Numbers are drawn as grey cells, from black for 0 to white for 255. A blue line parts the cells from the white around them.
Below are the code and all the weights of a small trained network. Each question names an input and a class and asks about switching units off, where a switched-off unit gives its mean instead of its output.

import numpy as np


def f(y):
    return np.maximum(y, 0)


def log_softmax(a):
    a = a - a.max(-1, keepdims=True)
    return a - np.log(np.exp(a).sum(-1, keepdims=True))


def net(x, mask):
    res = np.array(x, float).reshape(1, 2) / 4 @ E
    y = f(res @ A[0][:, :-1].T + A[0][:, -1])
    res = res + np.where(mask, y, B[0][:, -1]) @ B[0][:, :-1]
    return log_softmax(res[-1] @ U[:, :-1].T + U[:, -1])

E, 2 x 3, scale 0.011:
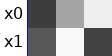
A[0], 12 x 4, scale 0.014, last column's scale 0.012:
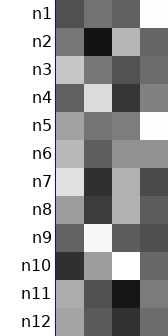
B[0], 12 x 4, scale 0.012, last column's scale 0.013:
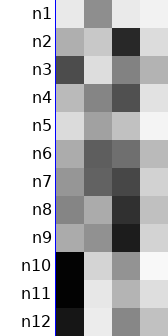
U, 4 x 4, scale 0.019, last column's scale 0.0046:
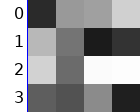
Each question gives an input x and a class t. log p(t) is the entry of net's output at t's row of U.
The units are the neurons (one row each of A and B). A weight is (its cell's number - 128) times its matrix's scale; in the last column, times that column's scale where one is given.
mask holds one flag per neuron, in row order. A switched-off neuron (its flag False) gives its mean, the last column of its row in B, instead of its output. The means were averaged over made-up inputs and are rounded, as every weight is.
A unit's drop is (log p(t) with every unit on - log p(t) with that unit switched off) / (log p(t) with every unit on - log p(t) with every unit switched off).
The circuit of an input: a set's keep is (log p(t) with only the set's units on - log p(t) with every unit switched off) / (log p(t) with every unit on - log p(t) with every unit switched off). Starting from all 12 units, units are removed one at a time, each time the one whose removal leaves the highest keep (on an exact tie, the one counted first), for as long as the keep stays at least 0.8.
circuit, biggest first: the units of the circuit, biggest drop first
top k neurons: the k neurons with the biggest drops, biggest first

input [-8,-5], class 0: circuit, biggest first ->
[n11]
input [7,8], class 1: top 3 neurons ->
[n9; n4; n11]
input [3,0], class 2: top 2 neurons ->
[n11; n12]
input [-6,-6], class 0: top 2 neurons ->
[n11; n12]
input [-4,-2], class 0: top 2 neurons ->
[n11; n12]
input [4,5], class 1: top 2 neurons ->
[n9; n11]
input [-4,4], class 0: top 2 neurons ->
[n11; n2]
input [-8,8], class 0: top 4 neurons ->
[n11; n12; n3; n2]
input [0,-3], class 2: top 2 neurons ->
[n9; n4]
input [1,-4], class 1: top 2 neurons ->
[n2; n8]
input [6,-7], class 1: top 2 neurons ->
[n2; n11]
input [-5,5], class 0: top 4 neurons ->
[n11; n12; n2; n7]
